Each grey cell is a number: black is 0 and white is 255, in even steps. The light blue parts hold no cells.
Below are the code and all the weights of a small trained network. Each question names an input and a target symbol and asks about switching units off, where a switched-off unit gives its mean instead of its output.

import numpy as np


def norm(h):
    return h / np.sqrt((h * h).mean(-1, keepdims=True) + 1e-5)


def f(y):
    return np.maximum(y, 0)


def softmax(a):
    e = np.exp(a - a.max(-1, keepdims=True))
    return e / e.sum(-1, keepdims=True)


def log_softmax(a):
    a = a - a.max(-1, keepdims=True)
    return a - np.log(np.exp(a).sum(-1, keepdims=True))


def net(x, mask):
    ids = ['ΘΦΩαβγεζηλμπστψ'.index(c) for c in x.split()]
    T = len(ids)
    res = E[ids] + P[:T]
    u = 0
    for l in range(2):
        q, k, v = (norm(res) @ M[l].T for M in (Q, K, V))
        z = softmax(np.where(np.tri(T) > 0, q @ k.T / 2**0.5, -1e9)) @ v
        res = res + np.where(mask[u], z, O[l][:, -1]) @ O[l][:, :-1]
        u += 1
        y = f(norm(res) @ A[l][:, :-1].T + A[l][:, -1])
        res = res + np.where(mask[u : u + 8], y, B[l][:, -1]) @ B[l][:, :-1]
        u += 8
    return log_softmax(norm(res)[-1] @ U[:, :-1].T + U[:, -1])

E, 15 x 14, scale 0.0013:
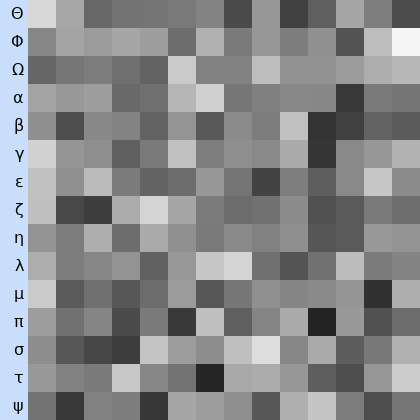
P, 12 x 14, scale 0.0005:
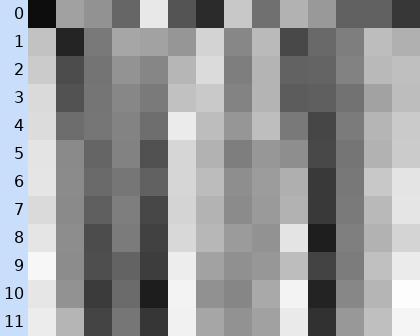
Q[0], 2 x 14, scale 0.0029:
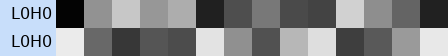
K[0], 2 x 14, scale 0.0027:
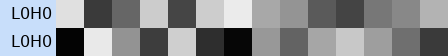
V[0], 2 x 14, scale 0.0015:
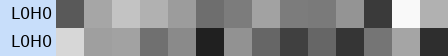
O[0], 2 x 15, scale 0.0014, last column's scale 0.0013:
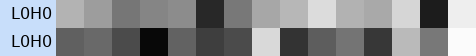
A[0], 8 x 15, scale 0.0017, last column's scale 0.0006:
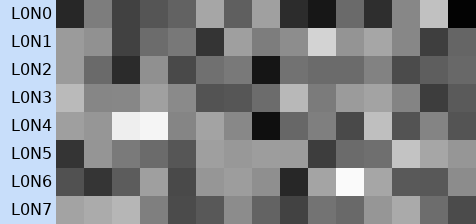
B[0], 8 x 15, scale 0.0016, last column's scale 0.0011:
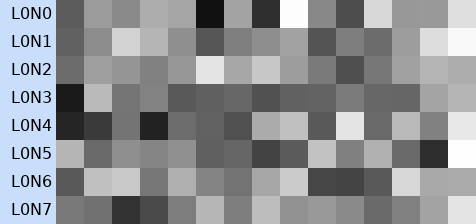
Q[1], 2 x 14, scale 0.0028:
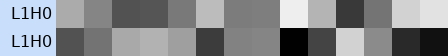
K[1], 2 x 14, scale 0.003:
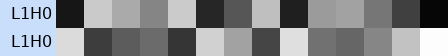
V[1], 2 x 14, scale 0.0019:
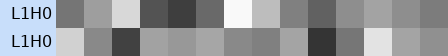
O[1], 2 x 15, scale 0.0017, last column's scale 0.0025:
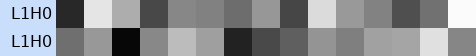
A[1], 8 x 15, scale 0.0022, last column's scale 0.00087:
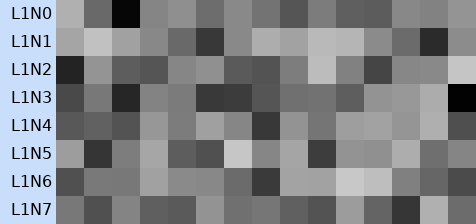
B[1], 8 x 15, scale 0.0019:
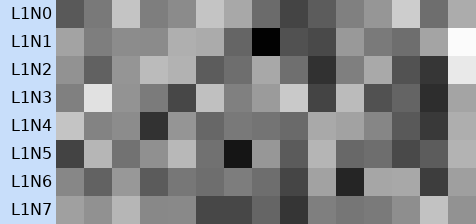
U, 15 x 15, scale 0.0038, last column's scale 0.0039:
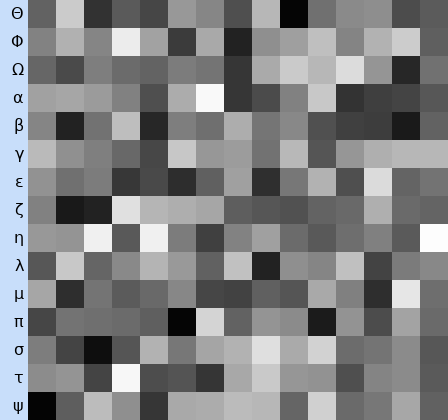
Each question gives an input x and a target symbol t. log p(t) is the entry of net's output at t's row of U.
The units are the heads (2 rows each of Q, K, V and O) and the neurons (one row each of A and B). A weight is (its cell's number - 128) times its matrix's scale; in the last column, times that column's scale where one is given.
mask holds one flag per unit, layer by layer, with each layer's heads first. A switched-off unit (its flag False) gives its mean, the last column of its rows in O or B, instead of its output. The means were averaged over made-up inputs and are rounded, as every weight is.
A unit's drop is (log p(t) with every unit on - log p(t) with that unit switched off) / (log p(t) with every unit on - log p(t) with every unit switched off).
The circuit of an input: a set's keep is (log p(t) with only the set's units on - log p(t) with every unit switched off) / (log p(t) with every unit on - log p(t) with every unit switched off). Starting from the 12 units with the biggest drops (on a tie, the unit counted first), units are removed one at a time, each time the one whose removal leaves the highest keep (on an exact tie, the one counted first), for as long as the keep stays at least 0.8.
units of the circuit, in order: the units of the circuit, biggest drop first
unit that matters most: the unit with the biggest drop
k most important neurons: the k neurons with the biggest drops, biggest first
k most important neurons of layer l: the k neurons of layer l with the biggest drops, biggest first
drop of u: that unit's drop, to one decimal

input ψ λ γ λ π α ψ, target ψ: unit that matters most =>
L0N6
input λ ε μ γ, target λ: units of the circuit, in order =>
[L1H0, L1N2, L0H0]
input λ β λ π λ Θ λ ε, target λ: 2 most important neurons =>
[L1N2, L0N7]
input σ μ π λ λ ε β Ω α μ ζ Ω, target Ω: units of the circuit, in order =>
[L0H0, L1N4, L0N4, L1N6]
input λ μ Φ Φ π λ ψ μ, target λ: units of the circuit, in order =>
[L1H0, L1N2]
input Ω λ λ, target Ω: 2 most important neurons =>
[L0N4, L1N6]
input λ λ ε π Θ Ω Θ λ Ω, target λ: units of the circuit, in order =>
[L1H0, L1N2]
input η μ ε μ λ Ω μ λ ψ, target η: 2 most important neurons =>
[L0N6, L1N5]
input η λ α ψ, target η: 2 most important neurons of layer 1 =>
[L1N5, L1N1]
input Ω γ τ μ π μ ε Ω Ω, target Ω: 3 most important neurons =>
[L0N4, L1N6, L1N4]
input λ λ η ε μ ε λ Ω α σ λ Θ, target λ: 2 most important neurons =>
[L1N2, L0N2]
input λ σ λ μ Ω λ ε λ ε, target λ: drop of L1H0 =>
1.1
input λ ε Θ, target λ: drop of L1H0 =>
0.8
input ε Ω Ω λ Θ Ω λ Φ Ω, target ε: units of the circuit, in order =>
[L0H0]
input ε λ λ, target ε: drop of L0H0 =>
1.2
